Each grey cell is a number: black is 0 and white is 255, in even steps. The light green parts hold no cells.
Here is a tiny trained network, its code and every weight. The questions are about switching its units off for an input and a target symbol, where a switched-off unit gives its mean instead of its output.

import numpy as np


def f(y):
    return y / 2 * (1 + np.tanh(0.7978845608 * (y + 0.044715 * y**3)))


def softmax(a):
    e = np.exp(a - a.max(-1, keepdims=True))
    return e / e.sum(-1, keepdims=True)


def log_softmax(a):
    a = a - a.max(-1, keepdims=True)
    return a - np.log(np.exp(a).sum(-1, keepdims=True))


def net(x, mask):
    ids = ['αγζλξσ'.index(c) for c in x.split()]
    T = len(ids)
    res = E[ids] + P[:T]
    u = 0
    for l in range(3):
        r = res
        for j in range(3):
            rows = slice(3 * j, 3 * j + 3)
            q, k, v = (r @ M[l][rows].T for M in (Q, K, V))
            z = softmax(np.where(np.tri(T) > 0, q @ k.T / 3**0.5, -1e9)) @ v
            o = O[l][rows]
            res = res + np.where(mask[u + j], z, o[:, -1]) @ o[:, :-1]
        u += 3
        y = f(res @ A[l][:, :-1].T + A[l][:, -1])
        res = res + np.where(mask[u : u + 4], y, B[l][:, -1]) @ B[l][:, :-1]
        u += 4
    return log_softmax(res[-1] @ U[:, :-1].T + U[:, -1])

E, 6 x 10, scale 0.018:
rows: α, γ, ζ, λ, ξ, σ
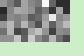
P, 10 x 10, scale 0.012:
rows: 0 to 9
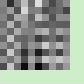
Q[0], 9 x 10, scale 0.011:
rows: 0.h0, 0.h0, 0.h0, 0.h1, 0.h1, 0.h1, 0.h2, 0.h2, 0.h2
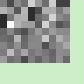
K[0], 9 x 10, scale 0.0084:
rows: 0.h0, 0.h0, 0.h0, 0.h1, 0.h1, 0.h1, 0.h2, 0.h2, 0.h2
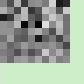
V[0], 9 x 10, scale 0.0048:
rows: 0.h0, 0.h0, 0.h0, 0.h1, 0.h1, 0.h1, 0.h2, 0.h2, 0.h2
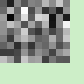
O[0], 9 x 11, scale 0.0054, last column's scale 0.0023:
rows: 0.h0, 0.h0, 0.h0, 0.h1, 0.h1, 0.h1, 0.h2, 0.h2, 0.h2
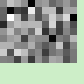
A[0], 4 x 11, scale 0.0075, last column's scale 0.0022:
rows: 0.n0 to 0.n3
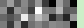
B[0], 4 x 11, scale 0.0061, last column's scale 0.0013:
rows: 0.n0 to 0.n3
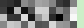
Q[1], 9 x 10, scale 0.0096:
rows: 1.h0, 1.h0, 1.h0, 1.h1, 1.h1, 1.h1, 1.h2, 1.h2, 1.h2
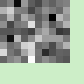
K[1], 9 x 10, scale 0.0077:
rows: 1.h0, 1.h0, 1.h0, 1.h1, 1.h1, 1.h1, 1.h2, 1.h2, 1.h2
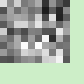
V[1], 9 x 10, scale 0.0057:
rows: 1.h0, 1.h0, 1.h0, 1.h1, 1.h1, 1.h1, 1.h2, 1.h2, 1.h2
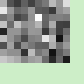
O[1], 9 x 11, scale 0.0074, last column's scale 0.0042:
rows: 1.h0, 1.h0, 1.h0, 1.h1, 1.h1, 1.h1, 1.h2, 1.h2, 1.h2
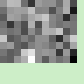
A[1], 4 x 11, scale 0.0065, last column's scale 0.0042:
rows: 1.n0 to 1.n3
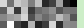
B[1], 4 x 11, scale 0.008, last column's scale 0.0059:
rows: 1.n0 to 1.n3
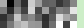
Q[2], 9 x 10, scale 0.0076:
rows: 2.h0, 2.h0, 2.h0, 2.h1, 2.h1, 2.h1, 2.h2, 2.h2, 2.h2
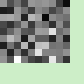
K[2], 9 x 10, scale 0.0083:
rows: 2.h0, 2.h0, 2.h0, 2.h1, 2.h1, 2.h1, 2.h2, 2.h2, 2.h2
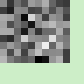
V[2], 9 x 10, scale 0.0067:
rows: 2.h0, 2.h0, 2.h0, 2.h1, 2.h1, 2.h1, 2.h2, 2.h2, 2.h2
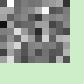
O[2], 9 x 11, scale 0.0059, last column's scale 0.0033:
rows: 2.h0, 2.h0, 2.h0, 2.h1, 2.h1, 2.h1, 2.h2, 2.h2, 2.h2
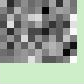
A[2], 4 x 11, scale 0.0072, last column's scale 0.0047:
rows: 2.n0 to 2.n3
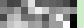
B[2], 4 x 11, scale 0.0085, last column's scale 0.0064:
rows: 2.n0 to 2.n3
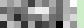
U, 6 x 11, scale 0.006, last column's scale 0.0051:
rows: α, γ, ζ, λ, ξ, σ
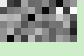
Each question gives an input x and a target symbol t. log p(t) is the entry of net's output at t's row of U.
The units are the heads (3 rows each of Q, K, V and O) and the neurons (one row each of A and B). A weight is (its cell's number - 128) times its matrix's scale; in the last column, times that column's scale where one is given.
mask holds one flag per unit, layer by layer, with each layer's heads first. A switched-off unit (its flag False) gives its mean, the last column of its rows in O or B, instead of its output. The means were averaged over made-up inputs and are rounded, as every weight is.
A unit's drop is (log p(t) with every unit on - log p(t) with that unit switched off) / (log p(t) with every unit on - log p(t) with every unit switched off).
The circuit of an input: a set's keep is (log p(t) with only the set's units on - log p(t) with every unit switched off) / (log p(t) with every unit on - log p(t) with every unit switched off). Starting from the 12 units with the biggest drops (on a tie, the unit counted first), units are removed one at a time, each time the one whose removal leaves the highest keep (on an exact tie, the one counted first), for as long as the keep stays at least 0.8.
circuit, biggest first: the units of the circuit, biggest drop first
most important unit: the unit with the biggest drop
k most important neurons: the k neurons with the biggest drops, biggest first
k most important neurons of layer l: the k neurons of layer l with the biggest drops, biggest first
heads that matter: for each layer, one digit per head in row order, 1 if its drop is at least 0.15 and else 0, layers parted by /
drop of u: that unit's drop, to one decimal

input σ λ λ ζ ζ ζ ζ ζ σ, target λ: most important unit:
0.h0
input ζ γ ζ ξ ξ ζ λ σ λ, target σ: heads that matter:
110 / 011 / 010
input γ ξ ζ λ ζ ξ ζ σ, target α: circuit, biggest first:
0.h0, 0.n2
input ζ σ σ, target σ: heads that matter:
000 / 001 / 010
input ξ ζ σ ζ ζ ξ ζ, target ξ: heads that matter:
100 / 001 / 010
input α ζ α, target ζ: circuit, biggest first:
0.h0, 1.h2
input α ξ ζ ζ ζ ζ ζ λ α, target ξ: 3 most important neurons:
2.n1, 0.n0, 2.n0
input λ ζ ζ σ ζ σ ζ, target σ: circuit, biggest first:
1.h2, 2.h1
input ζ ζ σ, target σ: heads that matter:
010 / 000 / 001
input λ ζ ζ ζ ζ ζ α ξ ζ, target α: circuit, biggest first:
1.h1, 1.h2
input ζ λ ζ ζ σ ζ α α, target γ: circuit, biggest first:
1.n3, 0.h0
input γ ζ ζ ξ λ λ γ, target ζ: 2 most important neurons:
2.n2, 1.n1
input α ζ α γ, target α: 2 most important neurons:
0.n2, 2.n0
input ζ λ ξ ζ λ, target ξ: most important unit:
2.h1
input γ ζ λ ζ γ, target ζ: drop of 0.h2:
0.1
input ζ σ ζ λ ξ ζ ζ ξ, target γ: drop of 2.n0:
-0.1
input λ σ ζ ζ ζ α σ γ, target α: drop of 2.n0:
0.2
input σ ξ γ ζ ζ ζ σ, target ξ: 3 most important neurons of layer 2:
2.n1, 2.n0, 2.n2
